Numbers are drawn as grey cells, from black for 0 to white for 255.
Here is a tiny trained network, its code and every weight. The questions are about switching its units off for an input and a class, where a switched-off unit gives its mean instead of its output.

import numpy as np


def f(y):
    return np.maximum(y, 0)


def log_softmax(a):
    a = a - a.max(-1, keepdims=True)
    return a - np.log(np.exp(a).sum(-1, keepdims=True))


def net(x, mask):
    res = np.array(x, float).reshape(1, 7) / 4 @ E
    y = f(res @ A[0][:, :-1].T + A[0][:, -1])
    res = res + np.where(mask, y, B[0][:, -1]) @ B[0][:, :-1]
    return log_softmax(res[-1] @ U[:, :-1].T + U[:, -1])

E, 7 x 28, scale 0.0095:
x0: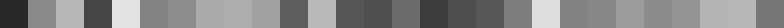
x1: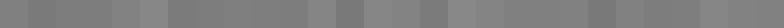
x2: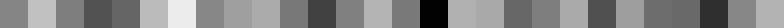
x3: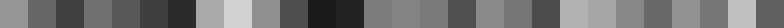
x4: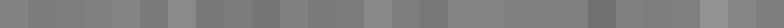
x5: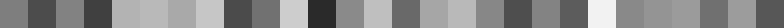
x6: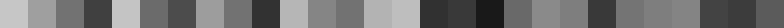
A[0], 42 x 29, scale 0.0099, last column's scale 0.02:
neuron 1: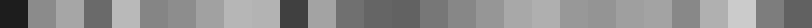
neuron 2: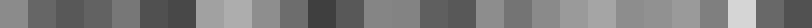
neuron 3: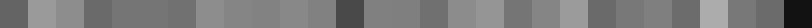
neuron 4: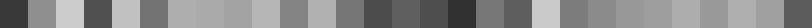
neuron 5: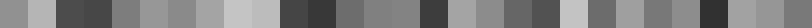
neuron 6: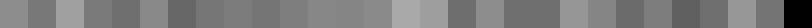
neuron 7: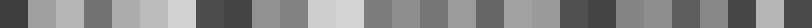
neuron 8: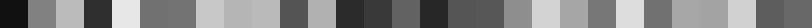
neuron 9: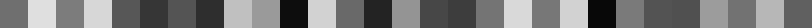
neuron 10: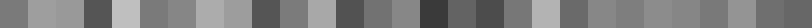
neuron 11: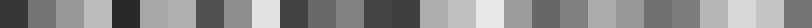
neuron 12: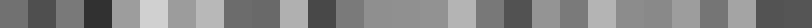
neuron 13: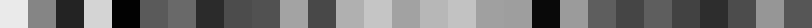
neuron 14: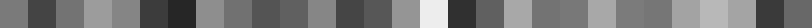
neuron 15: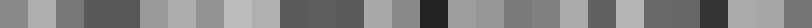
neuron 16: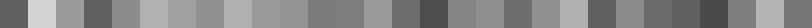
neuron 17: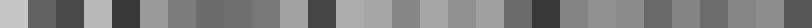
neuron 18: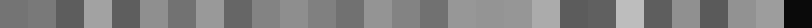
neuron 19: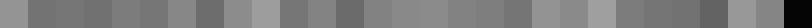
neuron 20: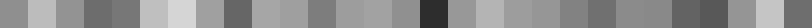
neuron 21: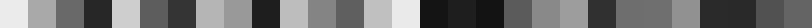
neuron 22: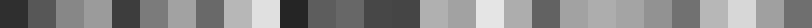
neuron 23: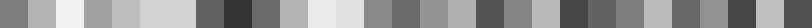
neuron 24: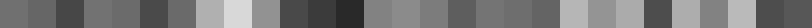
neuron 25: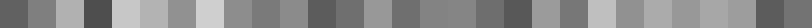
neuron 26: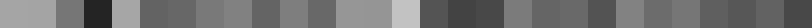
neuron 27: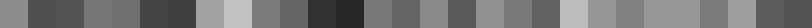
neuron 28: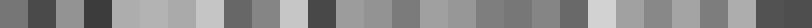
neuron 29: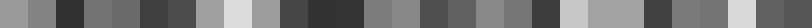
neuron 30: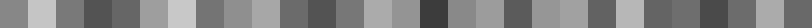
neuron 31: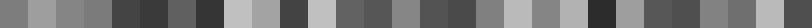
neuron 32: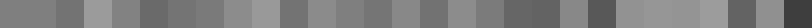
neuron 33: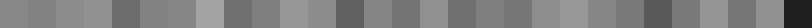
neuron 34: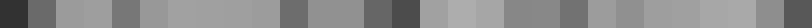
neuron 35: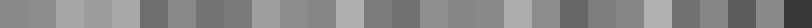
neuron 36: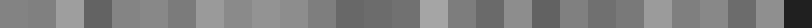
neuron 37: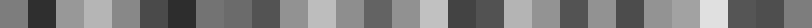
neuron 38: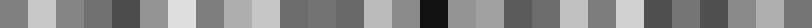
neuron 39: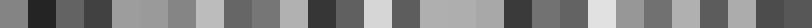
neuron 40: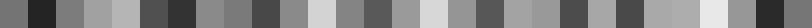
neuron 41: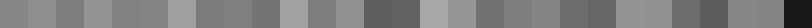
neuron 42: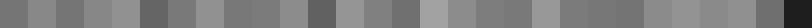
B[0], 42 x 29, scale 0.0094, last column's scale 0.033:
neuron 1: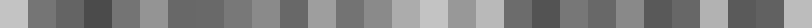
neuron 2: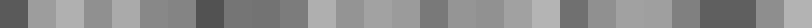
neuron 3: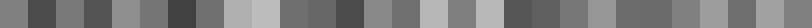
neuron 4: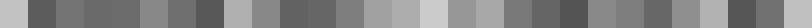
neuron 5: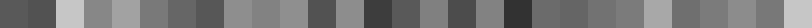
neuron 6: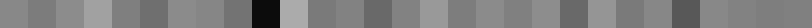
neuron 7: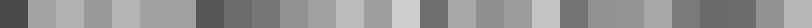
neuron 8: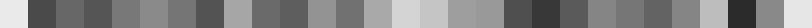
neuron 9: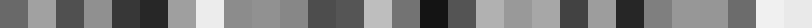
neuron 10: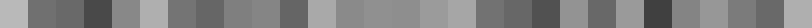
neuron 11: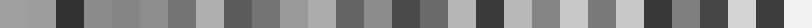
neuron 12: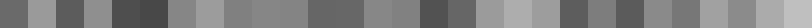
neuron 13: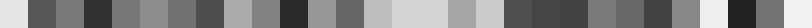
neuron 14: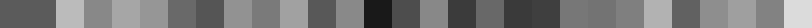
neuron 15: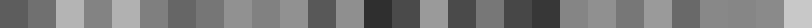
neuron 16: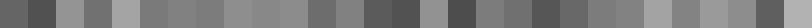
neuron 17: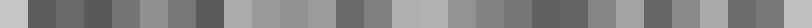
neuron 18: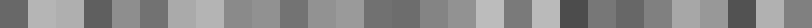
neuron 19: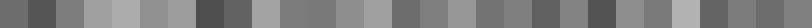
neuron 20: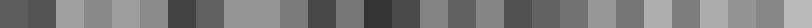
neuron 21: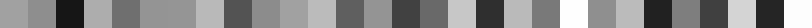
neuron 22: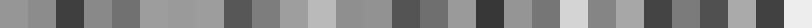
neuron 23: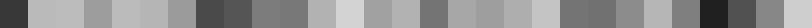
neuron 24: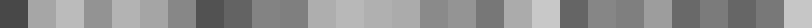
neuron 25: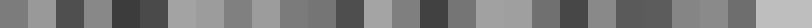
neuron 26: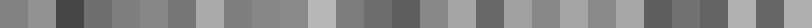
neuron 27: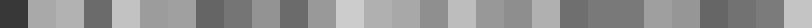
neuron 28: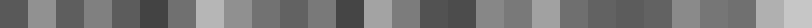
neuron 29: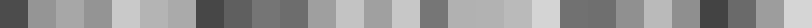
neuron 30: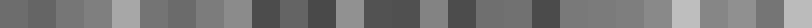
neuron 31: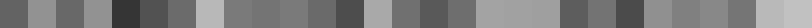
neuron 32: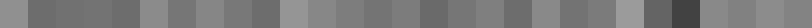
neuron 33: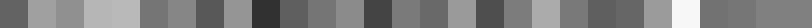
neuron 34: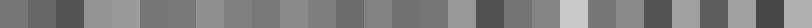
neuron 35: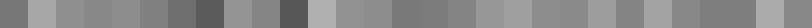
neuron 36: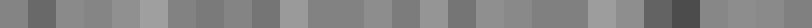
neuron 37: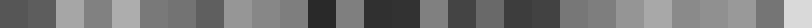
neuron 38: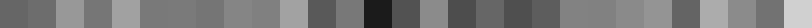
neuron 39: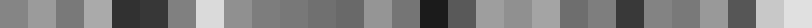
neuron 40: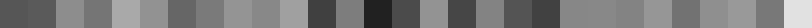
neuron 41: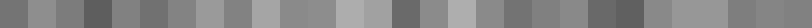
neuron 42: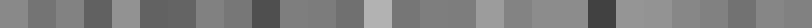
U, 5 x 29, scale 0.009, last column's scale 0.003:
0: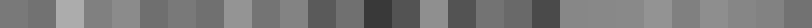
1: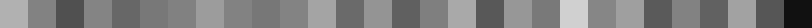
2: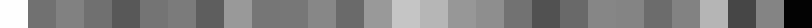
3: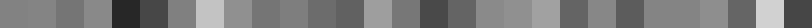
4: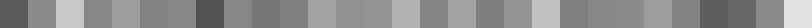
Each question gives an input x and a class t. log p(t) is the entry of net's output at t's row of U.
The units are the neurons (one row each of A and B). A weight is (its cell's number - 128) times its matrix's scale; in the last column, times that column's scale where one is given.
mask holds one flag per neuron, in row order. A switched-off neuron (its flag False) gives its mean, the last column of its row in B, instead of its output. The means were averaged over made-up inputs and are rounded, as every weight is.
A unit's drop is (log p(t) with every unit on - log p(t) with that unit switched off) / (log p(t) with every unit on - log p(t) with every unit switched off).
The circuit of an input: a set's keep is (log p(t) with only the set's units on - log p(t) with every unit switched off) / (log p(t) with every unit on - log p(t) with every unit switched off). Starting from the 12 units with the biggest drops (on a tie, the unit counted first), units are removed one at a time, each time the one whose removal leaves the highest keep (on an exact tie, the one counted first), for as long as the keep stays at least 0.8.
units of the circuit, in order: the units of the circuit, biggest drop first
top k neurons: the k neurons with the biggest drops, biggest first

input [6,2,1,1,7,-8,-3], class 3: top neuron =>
(neuron 9)
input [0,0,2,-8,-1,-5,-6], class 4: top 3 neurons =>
(neuron 23; neuron 7; neuron 21)
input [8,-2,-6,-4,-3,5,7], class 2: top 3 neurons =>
(neuron 8; neuron 4; neuron 11)
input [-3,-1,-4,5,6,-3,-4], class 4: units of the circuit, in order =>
(neuron 29; neuron 27)
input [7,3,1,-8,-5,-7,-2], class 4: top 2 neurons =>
(neuron 23; neuron 7)
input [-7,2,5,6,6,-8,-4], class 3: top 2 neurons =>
(neuron 9; neuron 31)
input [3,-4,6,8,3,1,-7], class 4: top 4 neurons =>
(neuron 29; neuron 24; neuron 21; neuron 27)
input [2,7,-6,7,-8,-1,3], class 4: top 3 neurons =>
(neuron 29; neuron 27; neuron 24)
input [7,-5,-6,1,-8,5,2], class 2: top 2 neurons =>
(neuron 8; neuron 4)
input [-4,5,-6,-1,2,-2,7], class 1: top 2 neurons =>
(neuron 21; neuron 26)
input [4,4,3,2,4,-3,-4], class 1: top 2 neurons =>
(neuron 13; neuron 22)
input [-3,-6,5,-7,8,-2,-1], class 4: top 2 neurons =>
(neuron 23; neuron 7)
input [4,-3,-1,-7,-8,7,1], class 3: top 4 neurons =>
(neuron 25; neuron 28; neuron 12; neuron 29)
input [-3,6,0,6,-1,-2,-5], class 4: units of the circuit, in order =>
(neuron 29)
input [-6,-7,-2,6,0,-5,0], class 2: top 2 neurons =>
(neuron 13; neuron 23)
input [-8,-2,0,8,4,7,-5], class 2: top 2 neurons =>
(neuron 13; neuron 17)
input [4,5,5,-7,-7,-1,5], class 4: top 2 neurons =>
(neuron 23; neuron 7)
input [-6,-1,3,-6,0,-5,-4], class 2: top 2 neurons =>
(neuron 13; neuron 29)
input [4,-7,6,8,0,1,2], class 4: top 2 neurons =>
(neuron 29; neuron 24)
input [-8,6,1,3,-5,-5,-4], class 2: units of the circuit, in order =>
(neuron 13)
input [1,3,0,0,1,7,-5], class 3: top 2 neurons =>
(neuron 39; neuron 21)
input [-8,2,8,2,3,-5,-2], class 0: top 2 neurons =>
(neuron 38; neuron 15)
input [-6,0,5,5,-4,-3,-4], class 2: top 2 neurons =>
(neuron 13; neuron 17)
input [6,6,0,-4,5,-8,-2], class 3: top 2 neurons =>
(neuron 9; neuron 31)
